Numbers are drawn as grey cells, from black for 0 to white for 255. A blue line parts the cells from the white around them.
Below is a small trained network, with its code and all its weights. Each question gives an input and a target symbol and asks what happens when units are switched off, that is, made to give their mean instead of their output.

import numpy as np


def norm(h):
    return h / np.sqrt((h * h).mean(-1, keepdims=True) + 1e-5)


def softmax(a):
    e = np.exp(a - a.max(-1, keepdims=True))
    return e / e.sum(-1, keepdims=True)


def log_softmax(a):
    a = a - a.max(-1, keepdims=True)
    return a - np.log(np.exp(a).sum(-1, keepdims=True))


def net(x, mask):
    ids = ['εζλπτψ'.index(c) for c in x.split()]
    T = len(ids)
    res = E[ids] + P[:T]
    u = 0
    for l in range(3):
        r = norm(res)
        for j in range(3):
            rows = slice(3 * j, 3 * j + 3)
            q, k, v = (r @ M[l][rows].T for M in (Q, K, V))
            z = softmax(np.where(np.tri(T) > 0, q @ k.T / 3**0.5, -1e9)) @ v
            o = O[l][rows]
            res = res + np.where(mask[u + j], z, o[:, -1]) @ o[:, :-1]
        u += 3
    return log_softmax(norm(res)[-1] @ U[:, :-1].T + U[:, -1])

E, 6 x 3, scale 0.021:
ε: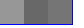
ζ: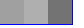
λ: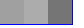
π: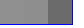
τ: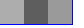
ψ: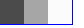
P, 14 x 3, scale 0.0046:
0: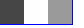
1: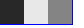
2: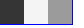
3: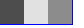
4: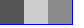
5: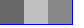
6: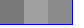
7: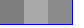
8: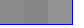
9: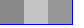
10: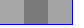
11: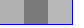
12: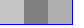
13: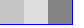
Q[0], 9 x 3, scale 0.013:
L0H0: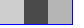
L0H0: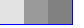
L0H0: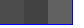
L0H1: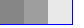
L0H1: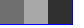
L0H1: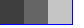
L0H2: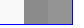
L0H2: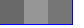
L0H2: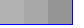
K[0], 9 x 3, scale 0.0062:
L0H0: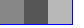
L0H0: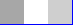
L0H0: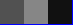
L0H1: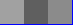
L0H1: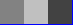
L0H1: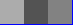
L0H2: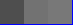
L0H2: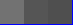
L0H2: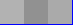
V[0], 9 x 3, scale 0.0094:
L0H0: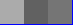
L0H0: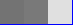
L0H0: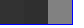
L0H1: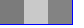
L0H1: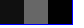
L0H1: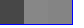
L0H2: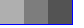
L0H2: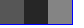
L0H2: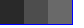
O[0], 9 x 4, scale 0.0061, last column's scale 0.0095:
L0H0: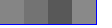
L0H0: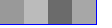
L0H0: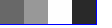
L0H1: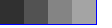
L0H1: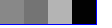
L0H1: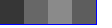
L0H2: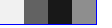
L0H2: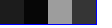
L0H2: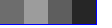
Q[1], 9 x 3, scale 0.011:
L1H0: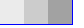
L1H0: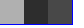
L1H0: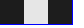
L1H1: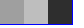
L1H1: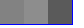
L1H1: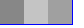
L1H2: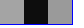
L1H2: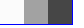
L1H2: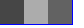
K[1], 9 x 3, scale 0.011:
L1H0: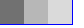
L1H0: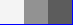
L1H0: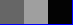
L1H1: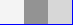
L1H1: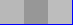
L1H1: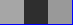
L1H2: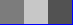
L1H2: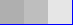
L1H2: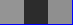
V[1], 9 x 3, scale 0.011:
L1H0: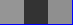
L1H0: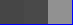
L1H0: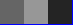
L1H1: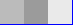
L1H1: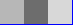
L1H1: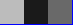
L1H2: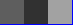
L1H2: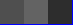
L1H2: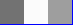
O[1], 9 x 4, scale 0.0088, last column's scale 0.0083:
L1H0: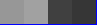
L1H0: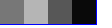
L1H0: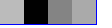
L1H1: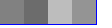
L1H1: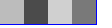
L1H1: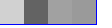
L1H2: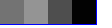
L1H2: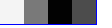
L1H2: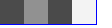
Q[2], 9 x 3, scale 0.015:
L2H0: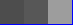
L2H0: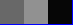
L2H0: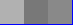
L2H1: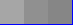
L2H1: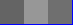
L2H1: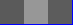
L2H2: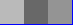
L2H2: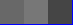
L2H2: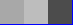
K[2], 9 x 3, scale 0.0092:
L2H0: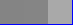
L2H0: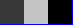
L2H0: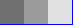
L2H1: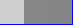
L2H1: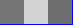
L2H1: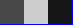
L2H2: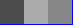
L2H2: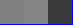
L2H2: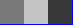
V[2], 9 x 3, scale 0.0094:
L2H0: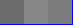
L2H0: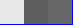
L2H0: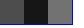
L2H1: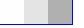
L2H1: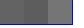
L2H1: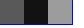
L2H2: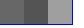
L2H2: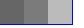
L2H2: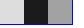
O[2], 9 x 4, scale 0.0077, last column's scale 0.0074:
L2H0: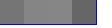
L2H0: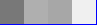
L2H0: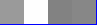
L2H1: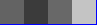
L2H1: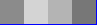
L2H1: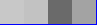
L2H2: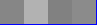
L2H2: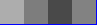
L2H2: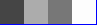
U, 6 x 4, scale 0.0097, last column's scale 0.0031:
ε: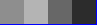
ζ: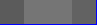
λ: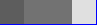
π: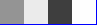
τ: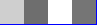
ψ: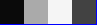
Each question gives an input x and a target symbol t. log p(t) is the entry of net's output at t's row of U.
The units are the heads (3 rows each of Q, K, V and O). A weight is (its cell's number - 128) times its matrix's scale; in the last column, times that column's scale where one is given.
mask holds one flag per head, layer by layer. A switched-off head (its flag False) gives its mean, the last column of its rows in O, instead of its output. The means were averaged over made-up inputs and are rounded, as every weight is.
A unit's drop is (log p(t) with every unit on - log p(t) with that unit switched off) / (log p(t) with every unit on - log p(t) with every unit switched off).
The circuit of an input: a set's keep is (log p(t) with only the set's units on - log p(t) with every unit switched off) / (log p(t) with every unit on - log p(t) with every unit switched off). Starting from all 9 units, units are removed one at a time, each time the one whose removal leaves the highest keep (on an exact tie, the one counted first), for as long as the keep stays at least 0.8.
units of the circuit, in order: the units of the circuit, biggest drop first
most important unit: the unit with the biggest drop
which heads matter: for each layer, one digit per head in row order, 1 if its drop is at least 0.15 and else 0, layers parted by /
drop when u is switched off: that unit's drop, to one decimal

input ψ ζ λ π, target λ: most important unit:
L2H0
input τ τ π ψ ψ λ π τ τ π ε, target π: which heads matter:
010 / 001 / 111
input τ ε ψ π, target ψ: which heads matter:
110 / 001 / 000
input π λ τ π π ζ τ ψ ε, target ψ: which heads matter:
000 / 001 / 000
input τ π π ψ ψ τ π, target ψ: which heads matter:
010 / 001 / 000
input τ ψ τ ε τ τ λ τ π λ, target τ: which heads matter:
100 / 110 / 000
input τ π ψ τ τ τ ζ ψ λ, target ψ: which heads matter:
110 / 101 / 000
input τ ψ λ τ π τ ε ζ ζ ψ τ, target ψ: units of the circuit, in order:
(L1H2, L1H0)
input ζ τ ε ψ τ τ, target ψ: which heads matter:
101 / 101 / 000
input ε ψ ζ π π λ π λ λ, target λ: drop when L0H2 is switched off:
1.0
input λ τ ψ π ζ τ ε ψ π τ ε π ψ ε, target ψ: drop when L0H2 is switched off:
0.1
